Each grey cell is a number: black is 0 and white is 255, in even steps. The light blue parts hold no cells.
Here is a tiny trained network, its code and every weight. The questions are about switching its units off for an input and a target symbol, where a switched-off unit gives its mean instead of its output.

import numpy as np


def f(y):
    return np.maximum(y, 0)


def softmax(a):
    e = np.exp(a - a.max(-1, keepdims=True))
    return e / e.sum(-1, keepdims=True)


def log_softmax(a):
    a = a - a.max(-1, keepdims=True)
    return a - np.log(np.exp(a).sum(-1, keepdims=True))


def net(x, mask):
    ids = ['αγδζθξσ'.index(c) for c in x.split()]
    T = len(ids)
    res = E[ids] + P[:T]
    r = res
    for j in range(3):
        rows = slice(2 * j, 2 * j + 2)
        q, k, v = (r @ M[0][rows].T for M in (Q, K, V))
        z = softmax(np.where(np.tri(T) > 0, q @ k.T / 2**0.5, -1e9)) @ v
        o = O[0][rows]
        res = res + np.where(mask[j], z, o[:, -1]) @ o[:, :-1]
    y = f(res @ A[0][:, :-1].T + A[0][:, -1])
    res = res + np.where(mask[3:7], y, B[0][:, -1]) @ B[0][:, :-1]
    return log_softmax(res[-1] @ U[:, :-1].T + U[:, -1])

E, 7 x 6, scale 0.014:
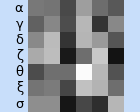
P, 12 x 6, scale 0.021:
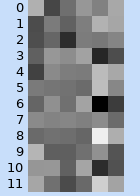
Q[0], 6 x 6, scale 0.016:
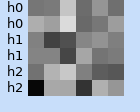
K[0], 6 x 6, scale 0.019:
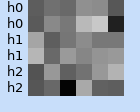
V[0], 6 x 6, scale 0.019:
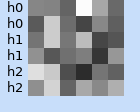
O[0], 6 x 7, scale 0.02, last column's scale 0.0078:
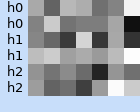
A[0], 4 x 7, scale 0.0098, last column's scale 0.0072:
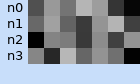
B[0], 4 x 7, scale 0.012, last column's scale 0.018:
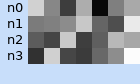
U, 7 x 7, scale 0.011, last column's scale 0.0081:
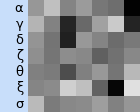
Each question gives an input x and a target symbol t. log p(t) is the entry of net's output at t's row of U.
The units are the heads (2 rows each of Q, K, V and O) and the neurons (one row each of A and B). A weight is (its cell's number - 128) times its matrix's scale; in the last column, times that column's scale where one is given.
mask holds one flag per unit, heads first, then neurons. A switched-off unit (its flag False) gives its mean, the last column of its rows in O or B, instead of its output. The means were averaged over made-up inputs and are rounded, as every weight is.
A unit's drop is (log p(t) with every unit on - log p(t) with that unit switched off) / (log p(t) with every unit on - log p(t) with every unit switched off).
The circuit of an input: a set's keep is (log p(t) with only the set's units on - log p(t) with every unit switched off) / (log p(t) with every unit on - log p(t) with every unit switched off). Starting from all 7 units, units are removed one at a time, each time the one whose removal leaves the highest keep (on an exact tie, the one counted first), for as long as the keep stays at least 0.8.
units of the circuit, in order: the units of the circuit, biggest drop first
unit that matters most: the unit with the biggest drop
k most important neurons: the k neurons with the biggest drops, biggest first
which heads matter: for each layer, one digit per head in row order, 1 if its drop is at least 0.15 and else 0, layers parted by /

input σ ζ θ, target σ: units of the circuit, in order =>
h1; n3
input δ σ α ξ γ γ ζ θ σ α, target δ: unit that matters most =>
n0
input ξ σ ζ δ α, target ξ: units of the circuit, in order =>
n1; h0; n3; h1
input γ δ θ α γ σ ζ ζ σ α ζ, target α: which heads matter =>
110
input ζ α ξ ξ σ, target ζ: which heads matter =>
110
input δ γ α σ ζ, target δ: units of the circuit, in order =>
h1; n0; h2
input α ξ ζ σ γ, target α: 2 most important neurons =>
n1; n2
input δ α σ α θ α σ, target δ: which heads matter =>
011
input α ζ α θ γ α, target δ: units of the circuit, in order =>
h2; n0
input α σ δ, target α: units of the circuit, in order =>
h0; h1; n1
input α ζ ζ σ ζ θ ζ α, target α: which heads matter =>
100
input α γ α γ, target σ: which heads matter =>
011
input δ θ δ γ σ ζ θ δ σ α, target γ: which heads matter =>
011
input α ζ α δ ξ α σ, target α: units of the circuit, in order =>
n1; h0
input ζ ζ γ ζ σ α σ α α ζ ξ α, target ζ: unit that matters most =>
h1
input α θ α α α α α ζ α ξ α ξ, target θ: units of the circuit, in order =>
n3; h0
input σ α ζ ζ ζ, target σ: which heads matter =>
010
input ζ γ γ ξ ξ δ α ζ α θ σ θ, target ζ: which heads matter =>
111
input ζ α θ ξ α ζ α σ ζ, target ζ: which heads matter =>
111
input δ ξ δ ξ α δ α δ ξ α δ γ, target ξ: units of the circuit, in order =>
h2
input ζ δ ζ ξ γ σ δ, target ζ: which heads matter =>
110
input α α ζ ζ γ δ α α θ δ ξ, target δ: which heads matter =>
101
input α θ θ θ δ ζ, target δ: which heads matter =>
101
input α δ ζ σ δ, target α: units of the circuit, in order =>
h0; n1
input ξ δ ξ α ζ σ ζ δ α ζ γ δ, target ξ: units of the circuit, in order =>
n1; n3; h1; h0
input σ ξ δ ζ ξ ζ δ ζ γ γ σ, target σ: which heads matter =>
010
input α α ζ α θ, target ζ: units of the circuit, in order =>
h2
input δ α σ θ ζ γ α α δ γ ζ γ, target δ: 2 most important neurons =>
n1; n2
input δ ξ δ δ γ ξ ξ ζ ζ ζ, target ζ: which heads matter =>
001
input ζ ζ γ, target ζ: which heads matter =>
001
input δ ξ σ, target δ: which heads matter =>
110
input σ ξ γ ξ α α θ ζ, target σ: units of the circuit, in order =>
n3; n1
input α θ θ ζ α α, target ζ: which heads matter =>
101
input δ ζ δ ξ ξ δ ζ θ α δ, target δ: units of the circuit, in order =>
h1
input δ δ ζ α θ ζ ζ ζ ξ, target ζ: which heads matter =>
001
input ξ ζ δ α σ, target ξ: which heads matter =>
110
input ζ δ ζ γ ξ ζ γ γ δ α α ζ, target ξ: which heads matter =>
001
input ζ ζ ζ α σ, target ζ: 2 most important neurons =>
n1; n2
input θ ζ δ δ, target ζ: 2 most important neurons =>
n3; n1
